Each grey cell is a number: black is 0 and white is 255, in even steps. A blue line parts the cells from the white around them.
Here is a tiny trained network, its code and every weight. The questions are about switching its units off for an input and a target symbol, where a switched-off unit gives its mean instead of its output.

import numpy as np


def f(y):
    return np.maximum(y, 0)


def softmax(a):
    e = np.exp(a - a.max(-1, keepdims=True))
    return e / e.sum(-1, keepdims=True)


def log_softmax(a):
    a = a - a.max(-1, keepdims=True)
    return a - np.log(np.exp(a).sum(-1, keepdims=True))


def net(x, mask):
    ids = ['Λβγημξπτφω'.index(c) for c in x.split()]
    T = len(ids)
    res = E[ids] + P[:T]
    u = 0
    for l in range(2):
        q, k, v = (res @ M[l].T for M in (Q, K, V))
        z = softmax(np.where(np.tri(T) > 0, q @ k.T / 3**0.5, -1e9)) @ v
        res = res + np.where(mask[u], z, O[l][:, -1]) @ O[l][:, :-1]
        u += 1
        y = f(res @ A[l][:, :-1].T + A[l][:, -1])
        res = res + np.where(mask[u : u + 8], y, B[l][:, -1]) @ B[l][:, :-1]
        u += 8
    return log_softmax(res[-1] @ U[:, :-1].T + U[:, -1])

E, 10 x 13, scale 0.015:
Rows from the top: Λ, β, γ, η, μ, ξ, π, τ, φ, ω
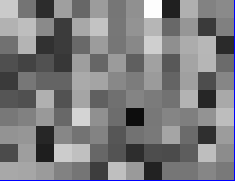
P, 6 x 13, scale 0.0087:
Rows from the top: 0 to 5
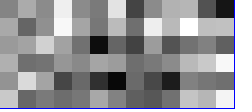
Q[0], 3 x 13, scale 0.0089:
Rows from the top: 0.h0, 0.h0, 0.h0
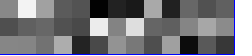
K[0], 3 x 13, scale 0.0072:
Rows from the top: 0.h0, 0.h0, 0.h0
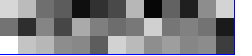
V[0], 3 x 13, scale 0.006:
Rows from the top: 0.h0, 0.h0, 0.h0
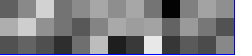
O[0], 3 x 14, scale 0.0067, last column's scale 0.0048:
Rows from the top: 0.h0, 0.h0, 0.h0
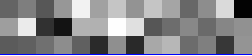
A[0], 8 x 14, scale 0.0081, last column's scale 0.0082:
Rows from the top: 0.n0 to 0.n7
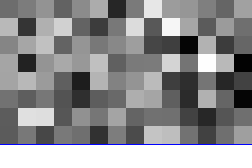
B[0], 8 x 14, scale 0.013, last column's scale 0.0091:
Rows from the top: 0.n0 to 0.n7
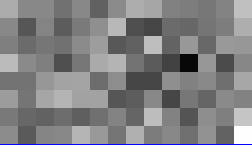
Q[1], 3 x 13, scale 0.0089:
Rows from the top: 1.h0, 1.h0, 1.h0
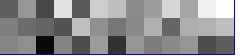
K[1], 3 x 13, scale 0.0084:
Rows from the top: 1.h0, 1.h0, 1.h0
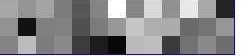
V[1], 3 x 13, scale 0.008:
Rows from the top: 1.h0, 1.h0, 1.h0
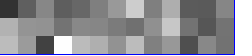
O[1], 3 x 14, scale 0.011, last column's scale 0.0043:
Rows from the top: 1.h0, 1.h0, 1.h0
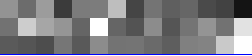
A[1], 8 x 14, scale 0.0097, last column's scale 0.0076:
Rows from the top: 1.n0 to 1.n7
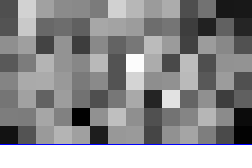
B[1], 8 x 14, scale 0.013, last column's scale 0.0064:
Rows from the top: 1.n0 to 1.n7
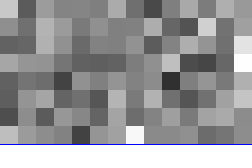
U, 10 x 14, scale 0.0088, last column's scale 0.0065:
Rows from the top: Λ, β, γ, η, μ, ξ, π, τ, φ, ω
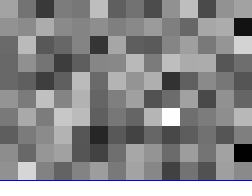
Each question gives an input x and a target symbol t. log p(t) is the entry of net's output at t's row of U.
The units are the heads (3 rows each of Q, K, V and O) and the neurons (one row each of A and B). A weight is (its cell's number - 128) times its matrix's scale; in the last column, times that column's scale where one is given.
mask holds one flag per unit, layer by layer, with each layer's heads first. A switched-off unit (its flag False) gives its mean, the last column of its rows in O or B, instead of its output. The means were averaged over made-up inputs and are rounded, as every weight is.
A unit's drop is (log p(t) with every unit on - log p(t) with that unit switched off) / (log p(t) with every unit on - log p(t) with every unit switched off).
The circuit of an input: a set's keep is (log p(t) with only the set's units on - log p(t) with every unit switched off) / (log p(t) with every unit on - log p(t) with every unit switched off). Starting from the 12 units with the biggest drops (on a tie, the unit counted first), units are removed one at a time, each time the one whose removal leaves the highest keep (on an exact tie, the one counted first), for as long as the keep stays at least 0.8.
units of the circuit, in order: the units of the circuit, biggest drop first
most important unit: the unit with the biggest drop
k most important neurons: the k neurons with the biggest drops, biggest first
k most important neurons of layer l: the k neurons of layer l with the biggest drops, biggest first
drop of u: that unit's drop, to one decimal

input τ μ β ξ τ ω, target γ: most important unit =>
0.n7
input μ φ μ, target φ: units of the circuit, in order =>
(1.h0; 1.n7)
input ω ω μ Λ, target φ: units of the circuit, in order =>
(1.h0; 1.n2)
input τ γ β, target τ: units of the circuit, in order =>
(0.n6; 0.n4)
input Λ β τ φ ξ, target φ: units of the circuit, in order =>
(1.h0; 1.n7)
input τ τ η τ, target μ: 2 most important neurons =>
(1.n4; 1.n5)
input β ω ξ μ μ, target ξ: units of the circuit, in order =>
(1.h0; 1.n0)
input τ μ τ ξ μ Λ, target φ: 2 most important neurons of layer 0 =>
(0.n1; 0.n4)
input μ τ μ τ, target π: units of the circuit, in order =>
(1.h0; 0.h0)
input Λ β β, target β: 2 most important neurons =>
(0.n6; 1.n1)
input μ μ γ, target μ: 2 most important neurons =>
(0.n7; 1.n3)
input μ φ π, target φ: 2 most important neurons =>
(0.n3; 0.n0)
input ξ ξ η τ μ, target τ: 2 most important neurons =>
(0.n0; 0.n6)
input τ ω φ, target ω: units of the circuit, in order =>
(0.h0)
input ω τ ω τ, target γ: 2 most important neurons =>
(0.n2; 0.n7)
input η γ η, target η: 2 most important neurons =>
(1.n7; 0.n6)
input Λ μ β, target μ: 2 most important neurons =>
(0.n6; 1.n3)
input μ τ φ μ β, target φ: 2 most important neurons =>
(0.n6; 1.n2)
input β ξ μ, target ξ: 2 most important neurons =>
(1.n0; 0.n1)
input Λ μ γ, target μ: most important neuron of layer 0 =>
(0.n7)
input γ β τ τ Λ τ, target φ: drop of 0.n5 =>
0.2
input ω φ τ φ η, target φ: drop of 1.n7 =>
0.2
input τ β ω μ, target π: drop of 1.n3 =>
0.2
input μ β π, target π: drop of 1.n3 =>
-0.1
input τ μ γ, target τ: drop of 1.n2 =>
0.0
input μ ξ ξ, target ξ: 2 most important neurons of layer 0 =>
(0.n7; 0.n1)
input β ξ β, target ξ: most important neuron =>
(1.n0)
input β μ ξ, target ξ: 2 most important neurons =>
(1.n0; 0.n1)
